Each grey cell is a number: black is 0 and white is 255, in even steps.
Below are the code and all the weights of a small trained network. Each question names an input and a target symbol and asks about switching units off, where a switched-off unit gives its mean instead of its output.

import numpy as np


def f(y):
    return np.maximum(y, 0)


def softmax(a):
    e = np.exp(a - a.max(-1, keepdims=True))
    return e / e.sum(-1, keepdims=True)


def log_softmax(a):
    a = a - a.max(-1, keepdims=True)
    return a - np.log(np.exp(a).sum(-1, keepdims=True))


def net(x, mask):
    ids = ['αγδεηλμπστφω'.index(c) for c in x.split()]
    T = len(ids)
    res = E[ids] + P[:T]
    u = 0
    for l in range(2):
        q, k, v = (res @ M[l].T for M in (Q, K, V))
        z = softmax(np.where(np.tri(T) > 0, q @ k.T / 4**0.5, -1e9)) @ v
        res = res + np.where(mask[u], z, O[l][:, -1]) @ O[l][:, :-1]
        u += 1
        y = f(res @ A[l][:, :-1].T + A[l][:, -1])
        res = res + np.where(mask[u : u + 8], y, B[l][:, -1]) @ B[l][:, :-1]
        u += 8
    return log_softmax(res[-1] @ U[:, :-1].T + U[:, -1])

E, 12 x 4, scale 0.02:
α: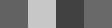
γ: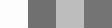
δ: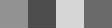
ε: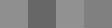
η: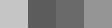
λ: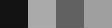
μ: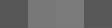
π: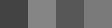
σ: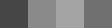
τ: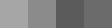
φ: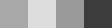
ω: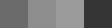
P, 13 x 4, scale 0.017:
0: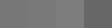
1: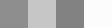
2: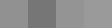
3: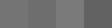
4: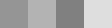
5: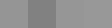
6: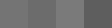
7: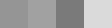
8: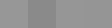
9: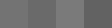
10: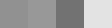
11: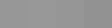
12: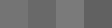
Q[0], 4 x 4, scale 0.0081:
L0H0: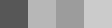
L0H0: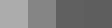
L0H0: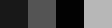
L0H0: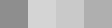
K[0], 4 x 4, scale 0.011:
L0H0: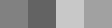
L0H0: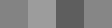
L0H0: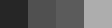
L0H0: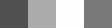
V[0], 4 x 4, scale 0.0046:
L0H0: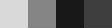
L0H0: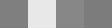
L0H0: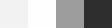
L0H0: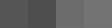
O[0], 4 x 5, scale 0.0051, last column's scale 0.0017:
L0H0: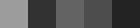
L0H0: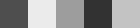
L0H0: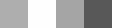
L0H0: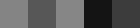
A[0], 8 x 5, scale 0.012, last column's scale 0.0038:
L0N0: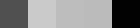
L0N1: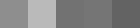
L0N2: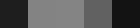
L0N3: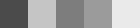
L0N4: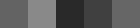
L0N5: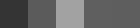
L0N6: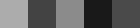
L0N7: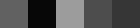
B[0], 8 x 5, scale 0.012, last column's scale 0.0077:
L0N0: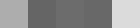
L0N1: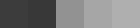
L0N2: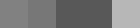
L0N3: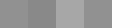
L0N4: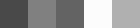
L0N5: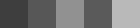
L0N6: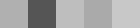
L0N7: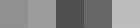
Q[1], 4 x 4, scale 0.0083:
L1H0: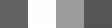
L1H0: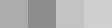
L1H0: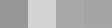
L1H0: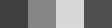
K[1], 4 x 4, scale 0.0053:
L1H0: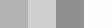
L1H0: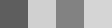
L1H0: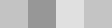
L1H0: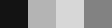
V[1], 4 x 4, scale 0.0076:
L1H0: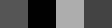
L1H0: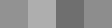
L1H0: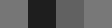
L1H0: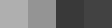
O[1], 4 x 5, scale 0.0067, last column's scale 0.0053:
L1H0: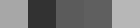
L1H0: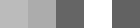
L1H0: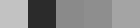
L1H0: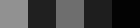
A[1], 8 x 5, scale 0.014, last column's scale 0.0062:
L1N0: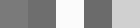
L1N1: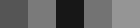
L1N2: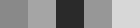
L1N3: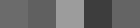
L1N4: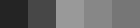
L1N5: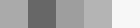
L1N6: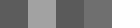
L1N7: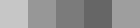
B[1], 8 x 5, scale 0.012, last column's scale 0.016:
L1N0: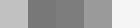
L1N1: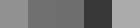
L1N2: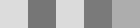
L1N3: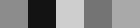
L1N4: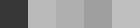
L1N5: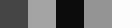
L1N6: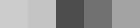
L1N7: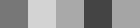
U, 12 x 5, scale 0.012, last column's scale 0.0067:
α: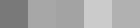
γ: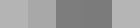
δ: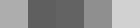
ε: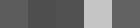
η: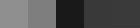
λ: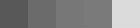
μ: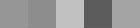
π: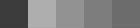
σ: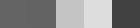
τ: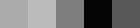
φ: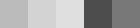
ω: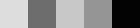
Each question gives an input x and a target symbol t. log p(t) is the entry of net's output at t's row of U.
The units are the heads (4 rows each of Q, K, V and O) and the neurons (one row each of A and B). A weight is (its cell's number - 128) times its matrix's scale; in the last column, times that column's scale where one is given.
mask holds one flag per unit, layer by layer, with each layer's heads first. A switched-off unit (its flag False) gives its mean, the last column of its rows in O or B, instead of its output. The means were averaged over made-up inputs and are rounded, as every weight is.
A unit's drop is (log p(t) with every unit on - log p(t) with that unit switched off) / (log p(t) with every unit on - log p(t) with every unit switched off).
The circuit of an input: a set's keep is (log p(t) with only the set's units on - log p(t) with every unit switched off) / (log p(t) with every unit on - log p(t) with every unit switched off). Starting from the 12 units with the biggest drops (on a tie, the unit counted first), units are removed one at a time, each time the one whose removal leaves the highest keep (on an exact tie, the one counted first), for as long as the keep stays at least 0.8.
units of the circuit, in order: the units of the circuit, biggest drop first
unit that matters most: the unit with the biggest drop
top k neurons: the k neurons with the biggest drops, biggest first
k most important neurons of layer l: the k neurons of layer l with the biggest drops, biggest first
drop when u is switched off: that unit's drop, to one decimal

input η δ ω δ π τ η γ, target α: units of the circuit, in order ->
(L1N5 L1H0)
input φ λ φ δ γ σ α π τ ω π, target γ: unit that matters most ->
L0N6
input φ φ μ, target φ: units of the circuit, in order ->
(L1N5 L0H0)
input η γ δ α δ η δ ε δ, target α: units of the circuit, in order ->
(L1N5 L0H0)
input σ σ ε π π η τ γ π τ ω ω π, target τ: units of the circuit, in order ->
(L1N1 L1N5 L0N2)
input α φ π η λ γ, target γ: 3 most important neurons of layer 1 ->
(L1N5 L1N4 L1N0)
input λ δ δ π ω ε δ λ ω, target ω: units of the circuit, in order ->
(L1N0 L1N5 L1N4)
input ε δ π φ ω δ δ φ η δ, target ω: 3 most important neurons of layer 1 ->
(L1N0 L1N3 L1N4)
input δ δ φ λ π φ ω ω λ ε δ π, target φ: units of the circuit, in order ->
(L0N6 L1N5)
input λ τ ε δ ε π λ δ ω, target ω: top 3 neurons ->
(L0N4 L1N0 L1N5)
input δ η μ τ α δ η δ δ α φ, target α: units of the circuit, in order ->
(L0N1 L1H0)
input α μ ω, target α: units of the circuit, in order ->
(L0N0 L1N1 L1N7)
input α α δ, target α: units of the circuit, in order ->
(L1H0 L1N1 L1N5)
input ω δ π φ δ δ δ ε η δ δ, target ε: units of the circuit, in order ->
(L1N5)
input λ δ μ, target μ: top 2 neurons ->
(L1N5 L0N6)
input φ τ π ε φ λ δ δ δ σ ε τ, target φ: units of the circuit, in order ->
(L1H0 L0H0)
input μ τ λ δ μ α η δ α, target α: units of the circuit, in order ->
(L0N3 L0N4 L1H0)
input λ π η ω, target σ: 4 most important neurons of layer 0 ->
(L0N6 L0N4 L0N5 L0N0)
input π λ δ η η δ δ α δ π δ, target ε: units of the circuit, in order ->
(L1N5 L1N2)
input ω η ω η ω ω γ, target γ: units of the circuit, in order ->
(L1N5 L0N6 L1N7 L1N0)
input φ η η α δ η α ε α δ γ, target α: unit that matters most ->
L0N1
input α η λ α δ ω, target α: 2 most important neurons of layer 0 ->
(L0N0 L0N7)
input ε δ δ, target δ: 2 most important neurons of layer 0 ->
(L0N4 L0N7)
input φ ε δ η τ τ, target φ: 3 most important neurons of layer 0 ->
(L0N6 L0N4 L0N5)
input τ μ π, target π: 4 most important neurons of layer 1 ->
(L1N0 L1N4 L1N3 L1N1)
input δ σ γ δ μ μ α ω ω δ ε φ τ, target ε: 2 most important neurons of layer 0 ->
(L0N6 L0N4)
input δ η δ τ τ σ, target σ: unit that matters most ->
L0N5
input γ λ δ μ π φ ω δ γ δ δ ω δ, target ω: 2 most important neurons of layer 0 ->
(L0N4 L0N5)
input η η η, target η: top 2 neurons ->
(L1N5 L0N4)
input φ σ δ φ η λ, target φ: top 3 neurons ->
(L1N5 L0N6 L0N2)
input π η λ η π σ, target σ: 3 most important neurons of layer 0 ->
(L0N5 L0N7 L0N0)
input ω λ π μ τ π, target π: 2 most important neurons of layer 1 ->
(L1N0 L1N4)
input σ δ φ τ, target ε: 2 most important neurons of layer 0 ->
(L0N4 L0N6)
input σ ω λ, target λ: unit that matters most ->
L0N0
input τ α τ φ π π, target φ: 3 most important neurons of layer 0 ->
(L0N6 L0N1 L0N2)
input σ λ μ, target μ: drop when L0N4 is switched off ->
0.2
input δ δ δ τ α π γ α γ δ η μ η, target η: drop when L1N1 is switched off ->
-0.1
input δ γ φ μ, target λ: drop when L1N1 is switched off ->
0.4
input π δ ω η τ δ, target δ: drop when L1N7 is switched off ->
-0.1
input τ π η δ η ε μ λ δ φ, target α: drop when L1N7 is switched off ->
0.0
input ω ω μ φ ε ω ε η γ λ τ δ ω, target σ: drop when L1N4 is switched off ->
0.1
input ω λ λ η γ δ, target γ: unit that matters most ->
L0N0
